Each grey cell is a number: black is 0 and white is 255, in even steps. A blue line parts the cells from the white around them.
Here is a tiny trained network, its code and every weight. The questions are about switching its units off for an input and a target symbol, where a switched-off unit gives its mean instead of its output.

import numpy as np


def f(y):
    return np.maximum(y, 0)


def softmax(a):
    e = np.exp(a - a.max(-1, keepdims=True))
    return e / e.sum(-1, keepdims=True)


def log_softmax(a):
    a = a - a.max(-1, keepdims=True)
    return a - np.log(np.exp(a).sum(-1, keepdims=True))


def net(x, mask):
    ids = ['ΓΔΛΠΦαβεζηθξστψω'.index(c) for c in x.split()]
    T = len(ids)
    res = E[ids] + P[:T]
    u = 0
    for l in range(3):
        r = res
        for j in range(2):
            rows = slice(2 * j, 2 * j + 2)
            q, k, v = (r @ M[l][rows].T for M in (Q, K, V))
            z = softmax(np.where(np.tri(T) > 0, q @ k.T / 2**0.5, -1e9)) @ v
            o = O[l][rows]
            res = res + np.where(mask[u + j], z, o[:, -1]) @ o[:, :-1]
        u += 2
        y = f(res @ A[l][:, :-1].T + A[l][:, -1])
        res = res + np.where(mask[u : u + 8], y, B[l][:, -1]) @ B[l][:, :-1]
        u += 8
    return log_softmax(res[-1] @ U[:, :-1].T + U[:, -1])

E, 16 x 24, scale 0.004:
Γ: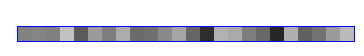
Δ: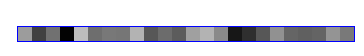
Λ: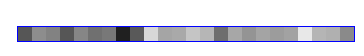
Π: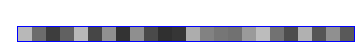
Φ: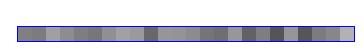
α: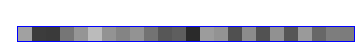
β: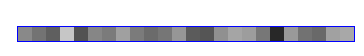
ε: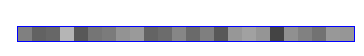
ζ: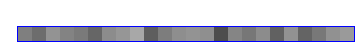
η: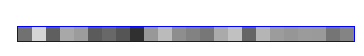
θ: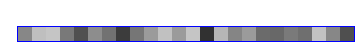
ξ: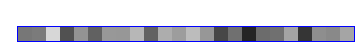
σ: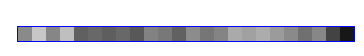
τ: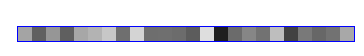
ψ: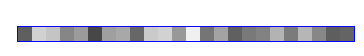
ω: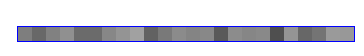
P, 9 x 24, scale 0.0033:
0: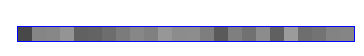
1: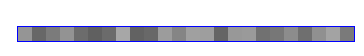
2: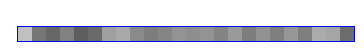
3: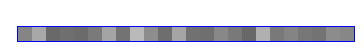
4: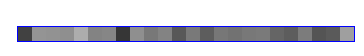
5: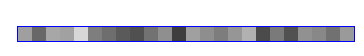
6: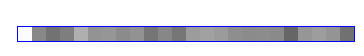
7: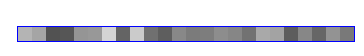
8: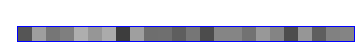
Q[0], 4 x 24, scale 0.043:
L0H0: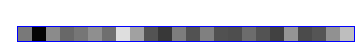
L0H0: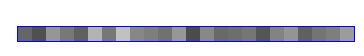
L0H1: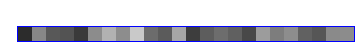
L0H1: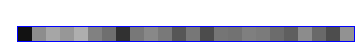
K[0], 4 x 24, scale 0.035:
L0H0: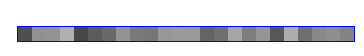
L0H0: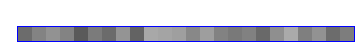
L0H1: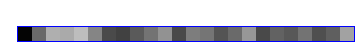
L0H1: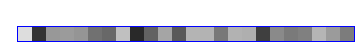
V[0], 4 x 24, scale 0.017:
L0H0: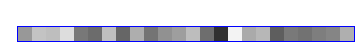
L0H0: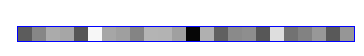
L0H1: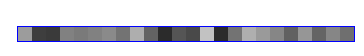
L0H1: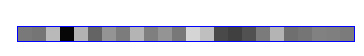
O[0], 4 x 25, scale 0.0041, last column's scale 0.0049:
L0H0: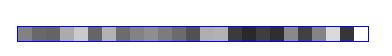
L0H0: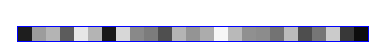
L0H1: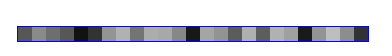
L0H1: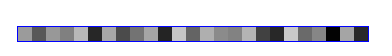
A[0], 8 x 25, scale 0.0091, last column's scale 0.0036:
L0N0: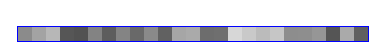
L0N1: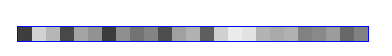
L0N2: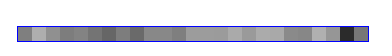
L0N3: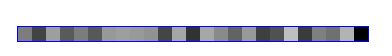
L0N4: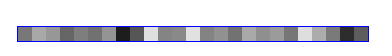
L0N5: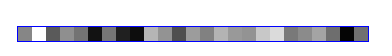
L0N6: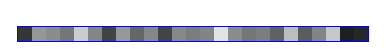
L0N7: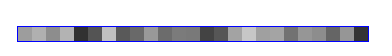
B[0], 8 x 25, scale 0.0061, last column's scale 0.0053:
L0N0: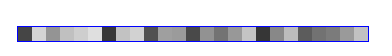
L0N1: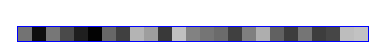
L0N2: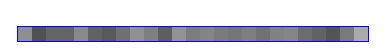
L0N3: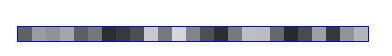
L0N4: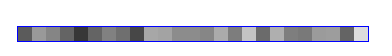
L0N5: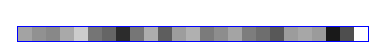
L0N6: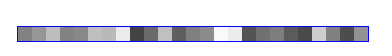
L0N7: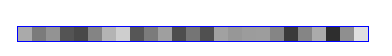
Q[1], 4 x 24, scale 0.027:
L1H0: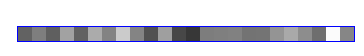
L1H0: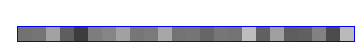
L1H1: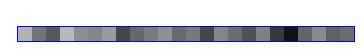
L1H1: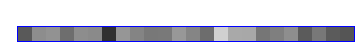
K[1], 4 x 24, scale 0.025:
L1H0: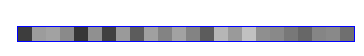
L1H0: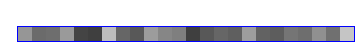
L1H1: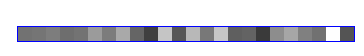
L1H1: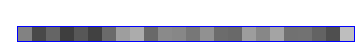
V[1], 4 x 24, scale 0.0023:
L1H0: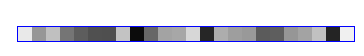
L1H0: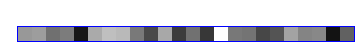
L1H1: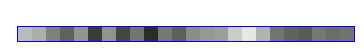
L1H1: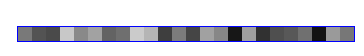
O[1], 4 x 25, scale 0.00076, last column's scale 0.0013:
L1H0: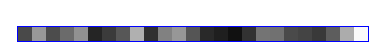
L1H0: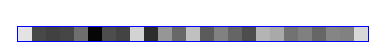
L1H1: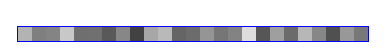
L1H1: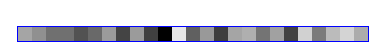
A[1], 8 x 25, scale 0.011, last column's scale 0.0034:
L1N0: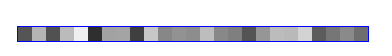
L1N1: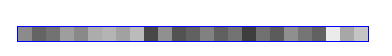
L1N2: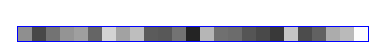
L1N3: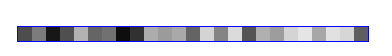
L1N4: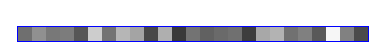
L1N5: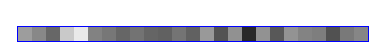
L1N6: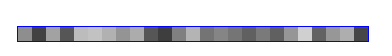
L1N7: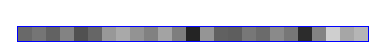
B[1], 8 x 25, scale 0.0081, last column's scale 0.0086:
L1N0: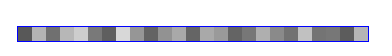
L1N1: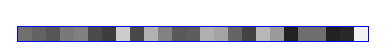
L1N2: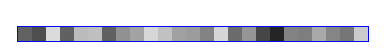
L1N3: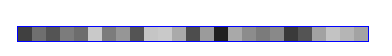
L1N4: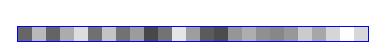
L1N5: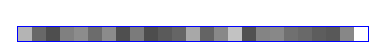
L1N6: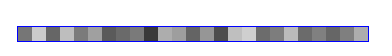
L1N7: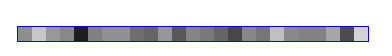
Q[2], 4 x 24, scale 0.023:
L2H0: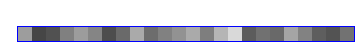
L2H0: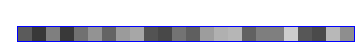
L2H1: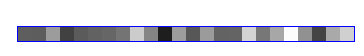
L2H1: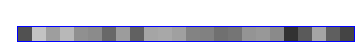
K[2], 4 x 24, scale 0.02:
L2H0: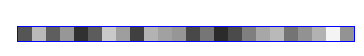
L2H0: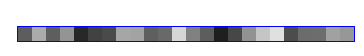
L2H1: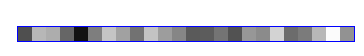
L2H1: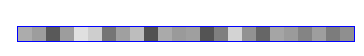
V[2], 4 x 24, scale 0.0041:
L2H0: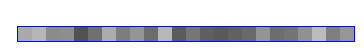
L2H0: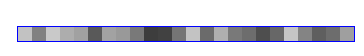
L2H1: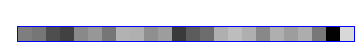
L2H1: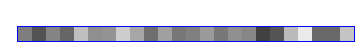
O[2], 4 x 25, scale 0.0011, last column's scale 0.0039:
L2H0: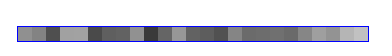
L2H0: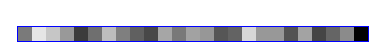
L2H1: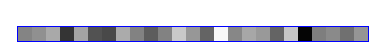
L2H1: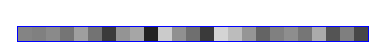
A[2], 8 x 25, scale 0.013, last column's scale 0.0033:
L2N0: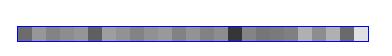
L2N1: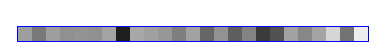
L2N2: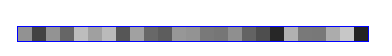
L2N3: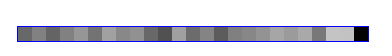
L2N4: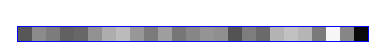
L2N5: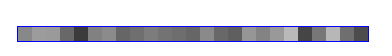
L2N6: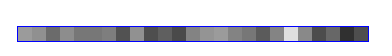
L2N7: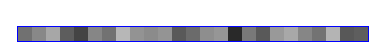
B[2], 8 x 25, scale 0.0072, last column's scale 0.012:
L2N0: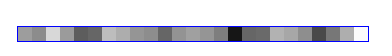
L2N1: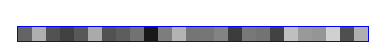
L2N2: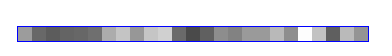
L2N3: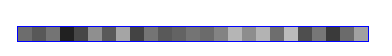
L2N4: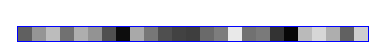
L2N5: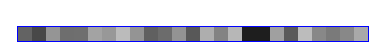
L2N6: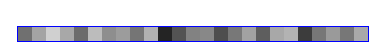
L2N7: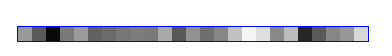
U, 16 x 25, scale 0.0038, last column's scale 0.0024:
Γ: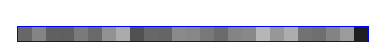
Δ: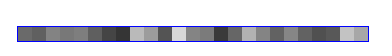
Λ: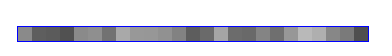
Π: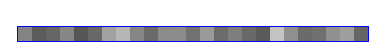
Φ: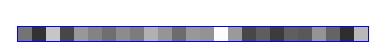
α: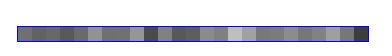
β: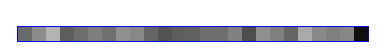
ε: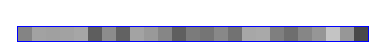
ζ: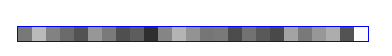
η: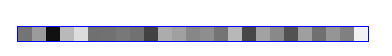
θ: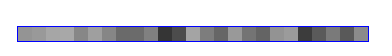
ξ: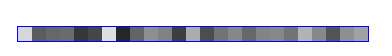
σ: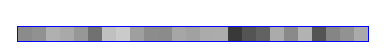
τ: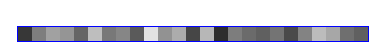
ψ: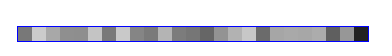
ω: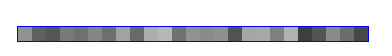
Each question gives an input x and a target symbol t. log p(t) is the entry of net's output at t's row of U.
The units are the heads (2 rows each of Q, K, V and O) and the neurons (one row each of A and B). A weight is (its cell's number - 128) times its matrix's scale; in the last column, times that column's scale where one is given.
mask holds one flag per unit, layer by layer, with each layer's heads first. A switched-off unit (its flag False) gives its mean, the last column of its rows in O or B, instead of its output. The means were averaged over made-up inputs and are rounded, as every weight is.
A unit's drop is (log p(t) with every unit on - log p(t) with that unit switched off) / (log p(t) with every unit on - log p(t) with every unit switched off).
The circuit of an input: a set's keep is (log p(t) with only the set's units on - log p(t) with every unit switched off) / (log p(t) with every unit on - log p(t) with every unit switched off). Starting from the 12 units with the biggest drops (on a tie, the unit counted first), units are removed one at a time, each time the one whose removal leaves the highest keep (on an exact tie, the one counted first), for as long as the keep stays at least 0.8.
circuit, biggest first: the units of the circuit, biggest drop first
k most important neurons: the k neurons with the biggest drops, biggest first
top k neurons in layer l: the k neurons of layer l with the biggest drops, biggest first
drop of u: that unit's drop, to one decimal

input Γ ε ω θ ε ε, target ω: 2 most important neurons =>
[L0N5, L2N7]
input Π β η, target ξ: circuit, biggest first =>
[L0H0, L0N7]
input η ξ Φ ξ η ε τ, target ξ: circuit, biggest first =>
[L0H1, L2N2, L1N5, L1N1]
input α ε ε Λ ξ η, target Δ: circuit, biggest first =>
[L0H0, L0N1]
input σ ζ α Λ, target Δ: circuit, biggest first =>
[L0H0, L0N1]
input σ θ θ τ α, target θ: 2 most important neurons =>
[L2N6, L1N5]
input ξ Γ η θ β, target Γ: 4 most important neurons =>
[L1N4, L2N3, L0N5, L1N1]
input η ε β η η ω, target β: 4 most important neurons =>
[L1N4, L2N4, L0N5, L2N3]
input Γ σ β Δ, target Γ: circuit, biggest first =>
[L0H1, L2N3, L1N4, L0N5]
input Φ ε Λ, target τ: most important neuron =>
[L1N3]
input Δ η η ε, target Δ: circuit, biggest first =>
[L0N3, L0H1]
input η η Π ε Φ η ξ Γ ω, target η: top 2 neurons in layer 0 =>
[L0N5, L0N4]
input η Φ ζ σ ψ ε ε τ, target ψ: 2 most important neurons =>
[L2N2, L1N2]
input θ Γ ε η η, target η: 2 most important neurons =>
[L0N5, L1N3]
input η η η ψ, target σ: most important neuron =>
[L1N0]
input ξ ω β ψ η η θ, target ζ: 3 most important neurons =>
[L1N1, L2N1, L0N4]
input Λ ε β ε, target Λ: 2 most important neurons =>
[L2N2, L1N2]
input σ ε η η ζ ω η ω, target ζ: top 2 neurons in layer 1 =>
[L1N1, L1N2]
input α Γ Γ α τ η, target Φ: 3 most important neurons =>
[L0N6, L0N1, L1N4]
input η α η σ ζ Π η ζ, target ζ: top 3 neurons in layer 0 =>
[L0N5, L0N3, L0N7]
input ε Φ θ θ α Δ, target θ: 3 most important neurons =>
[L2N6, L1N6, L1N5]
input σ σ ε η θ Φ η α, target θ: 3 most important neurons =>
[L2N6, L1N6, L1N5]
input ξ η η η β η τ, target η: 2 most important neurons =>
[L0N5, L1N1]
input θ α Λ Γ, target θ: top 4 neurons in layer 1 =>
[L1N5, L1N6, L1N1, L1N4]
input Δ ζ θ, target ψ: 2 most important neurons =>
[L0N0, L0N7]
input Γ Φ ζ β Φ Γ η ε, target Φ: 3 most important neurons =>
[L1N2, L1N1, L0N5]
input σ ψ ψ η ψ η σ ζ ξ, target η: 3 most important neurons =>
[L0N5, L1N1, L1N4]
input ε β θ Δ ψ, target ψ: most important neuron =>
[L0N0]
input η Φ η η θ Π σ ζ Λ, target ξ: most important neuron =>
[L0N7]
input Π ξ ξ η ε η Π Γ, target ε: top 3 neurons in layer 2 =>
[L2N4, L2N7, L2N0]
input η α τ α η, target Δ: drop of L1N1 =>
0.1
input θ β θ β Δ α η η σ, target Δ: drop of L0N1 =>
0.9
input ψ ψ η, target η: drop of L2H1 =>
0.0
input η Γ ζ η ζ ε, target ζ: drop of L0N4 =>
0.2
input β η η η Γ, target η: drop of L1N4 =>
0.3
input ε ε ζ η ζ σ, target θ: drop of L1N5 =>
0.3
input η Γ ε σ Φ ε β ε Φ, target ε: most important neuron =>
[L1N1]
